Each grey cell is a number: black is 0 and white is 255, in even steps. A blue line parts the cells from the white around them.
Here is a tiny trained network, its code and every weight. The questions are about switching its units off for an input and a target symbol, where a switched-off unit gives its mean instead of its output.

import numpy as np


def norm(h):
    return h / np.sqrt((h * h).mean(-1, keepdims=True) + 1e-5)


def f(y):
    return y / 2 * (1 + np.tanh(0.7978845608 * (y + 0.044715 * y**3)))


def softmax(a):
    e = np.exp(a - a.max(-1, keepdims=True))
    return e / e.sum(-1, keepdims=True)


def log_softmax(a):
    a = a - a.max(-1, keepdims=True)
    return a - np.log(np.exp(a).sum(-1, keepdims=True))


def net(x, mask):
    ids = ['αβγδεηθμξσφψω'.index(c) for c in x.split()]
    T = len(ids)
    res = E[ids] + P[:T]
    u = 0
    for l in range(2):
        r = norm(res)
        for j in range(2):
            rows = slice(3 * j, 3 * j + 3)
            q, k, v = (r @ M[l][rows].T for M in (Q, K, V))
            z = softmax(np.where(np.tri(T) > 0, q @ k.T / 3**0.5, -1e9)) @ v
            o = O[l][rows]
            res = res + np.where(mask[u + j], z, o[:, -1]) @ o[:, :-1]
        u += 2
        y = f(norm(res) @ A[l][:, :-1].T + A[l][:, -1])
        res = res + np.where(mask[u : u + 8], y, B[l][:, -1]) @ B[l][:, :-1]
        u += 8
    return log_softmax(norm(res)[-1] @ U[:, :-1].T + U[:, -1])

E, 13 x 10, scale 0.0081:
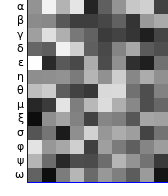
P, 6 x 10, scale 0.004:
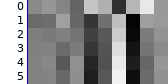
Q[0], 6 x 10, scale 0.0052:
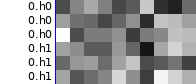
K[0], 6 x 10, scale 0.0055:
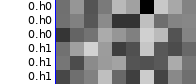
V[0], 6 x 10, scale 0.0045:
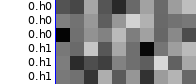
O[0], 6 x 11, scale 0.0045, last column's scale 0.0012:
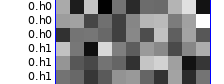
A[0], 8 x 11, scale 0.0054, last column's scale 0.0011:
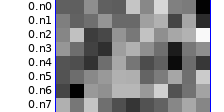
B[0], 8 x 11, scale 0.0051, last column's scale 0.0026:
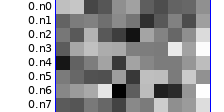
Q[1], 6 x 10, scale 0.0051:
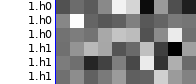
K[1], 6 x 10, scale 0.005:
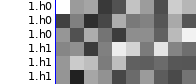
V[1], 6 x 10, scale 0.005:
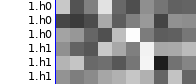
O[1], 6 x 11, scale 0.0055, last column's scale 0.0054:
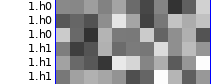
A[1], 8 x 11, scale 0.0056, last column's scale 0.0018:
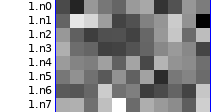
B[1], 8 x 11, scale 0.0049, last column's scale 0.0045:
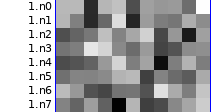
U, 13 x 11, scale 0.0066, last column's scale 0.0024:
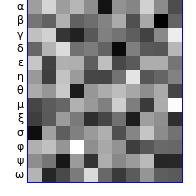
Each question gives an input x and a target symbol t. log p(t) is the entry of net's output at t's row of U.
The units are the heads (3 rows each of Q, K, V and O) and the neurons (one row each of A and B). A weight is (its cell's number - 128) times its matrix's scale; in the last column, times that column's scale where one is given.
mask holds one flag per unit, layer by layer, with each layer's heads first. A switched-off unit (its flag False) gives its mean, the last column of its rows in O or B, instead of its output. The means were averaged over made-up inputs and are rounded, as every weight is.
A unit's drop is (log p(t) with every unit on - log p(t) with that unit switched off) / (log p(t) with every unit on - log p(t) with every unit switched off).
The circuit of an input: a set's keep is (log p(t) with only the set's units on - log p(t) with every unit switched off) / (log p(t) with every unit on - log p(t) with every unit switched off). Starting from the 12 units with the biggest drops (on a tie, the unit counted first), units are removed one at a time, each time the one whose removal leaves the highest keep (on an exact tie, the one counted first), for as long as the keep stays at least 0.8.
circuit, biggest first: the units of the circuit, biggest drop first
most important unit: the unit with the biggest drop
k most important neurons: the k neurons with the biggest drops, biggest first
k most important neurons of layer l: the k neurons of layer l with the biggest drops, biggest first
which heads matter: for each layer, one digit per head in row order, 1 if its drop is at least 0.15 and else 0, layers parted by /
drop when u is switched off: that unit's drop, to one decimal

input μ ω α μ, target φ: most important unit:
1.n0
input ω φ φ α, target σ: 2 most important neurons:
0.n6, 0.n5
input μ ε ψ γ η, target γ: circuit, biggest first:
1.h1, 0.n6, 0.h0
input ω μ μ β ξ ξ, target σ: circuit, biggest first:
0.n6, 1.h0
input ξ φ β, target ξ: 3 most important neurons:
0.n7, 1.n3, 1.n2
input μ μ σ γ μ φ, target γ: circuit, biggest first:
1.h1, 0.h0, 0.n6
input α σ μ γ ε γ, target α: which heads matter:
11 / 11
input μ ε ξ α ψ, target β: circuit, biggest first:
1.n2, 0.n6, 1.n3, 0.n2
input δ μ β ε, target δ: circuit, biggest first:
1.h0, 0.n3
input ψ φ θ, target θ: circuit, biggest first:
1.h1, 0.n3, 0.h0
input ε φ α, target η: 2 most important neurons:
0.n3, 1.n0
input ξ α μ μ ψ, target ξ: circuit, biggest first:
0.h0, 1.n3, 1.h1
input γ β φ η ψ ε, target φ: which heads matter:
00 / 11
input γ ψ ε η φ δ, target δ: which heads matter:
00 / 01
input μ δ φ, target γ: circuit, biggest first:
0.h0, 0.n3
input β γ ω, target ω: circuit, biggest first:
0.h0, 1.h0, 0.h1
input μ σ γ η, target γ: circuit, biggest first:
1.h1, 0.h0, 0.n6
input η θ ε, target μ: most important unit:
1.h1
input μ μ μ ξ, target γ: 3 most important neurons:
0.n6, 0.n0, 0.n3
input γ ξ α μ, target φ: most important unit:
0.n6
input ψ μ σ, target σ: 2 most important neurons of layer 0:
0.n3, 0.n7
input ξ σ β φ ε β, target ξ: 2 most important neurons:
0.n7, 1.n3
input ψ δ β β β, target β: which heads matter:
01 / 00
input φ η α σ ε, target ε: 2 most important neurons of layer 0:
0.n3, 0.n6
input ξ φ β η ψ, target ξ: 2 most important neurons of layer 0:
0.n7, 0.n2
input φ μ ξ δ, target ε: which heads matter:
11 / 00
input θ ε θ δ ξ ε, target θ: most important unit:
0.h1
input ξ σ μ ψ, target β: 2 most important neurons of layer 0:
0.n6, 0.n2
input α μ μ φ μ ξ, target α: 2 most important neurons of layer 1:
1.n1, 1.n7
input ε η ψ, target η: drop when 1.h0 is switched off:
0.3
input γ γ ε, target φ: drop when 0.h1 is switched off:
0.1
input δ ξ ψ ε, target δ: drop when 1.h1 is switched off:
0.0
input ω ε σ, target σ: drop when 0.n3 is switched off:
0.2
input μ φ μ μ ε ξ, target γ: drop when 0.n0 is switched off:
0.2
